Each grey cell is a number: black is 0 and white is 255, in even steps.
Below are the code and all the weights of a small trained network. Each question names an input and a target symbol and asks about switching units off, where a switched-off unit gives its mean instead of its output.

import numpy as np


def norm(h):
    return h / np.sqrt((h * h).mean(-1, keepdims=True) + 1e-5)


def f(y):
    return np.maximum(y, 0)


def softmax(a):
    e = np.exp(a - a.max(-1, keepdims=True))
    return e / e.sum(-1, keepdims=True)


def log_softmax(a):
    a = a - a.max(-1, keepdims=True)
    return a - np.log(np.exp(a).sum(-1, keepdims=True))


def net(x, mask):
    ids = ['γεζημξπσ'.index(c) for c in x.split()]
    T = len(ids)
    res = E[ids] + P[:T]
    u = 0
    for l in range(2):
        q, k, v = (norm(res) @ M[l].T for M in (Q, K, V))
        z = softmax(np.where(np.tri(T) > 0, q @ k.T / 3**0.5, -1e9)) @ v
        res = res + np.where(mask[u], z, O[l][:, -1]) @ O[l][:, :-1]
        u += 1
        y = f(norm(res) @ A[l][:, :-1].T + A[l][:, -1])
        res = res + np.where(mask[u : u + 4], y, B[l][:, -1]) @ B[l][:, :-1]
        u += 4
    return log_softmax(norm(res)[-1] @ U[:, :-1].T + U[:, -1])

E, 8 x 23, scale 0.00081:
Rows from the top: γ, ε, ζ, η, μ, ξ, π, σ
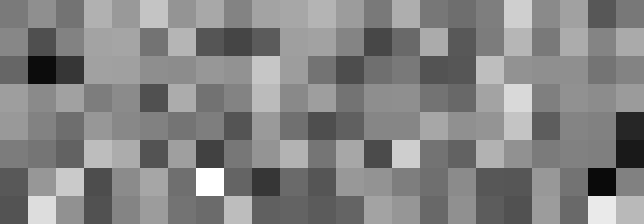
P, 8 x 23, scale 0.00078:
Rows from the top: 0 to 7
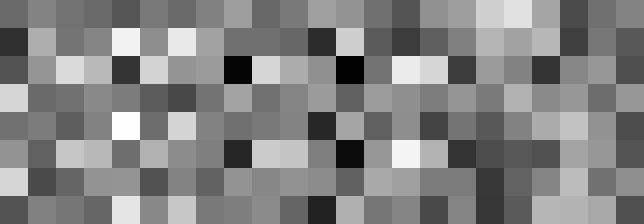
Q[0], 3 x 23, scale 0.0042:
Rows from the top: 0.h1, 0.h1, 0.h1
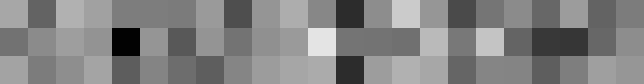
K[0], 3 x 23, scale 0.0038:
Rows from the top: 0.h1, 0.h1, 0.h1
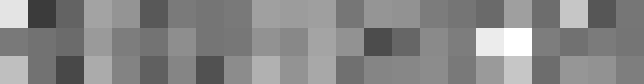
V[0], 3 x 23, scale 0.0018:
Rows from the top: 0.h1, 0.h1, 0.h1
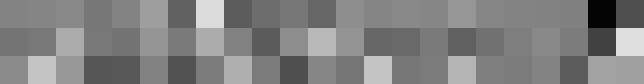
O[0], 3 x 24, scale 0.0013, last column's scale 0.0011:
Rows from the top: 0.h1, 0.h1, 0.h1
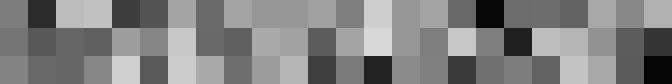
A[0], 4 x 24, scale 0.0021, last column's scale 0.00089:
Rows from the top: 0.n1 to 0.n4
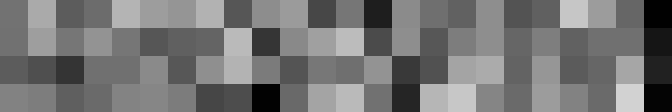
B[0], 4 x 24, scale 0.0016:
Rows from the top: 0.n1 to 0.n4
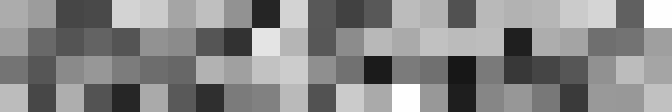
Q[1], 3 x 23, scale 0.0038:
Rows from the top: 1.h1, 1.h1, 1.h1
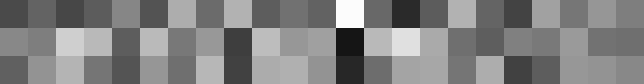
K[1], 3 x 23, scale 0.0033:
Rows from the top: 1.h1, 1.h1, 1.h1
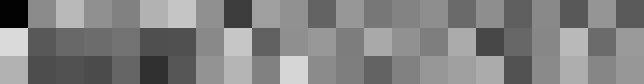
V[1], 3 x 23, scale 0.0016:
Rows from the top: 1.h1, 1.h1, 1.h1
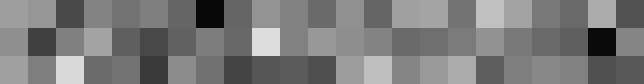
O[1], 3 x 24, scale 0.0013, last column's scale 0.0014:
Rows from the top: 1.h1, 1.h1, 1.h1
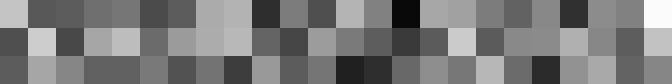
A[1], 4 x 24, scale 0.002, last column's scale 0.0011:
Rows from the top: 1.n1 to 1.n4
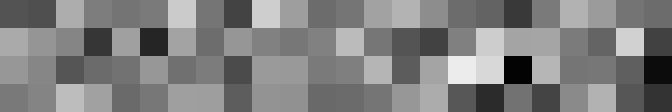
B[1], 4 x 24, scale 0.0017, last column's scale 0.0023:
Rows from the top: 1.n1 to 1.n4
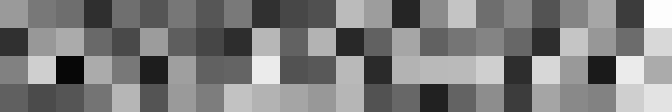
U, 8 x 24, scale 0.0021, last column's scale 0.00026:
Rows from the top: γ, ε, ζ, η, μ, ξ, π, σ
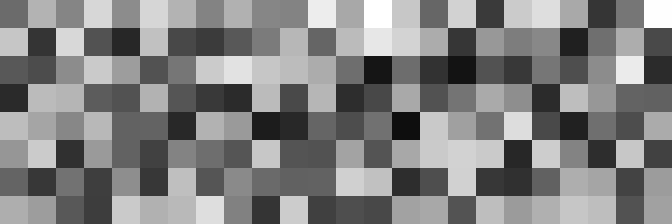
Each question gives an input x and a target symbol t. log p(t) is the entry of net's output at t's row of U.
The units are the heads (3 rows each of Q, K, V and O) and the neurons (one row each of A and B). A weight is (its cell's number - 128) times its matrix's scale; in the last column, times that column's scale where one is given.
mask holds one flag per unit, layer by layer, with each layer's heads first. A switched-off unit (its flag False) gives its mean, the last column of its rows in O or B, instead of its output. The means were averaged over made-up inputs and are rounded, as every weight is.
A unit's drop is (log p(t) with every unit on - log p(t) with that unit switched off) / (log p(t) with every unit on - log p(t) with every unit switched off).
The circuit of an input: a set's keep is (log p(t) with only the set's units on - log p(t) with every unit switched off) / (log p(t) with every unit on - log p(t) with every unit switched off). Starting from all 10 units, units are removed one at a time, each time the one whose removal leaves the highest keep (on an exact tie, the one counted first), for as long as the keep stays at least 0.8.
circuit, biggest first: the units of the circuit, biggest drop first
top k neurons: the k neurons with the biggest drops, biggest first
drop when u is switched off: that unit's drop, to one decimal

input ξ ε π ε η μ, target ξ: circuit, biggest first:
(0.h1, 1.n3)
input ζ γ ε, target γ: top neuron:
(0.n3)
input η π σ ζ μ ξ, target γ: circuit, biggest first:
(1.h1, 0.h1, 0.n3)
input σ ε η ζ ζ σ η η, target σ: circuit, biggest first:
(0.h1, 0.n1)
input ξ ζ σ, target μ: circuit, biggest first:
(1.h1, 0.h1, 0.n2)
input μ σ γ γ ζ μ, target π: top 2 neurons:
(1.n1, 1.n4)
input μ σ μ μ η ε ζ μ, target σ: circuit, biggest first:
(0.n1, 0.h1)
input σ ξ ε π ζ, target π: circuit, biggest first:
(0.h1, 1.n1)
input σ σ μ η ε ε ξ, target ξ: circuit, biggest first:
(0.n2, 1.n3, 0.h1)
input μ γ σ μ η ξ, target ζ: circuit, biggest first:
(0.h1, 1.n4)
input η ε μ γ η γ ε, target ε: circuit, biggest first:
(0.n4, 0.h1)
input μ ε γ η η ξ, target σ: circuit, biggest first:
(0.h1, 0.n1)
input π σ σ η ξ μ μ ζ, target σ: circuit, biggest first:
(0.n1, 0.h1)
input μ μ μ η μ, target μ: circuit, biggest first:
(0.h1)
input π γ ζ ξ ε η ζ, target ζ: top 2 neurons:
(0.n3, 1.n1)
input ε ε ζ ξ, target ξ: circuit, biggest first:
(0.n2, 1.n3)
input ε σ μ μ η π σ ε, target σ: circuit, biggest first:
(0.n1, 0.h1)
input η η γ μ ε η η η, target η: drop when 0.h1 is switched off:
0.2
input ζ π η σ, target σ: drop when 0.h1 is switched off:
1.7
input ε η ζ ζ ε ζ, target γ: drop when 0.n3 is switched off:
0.1
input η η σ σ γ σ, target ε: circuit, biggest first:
(1.h1)
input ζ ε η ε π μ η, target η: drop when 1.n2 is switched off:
0.5
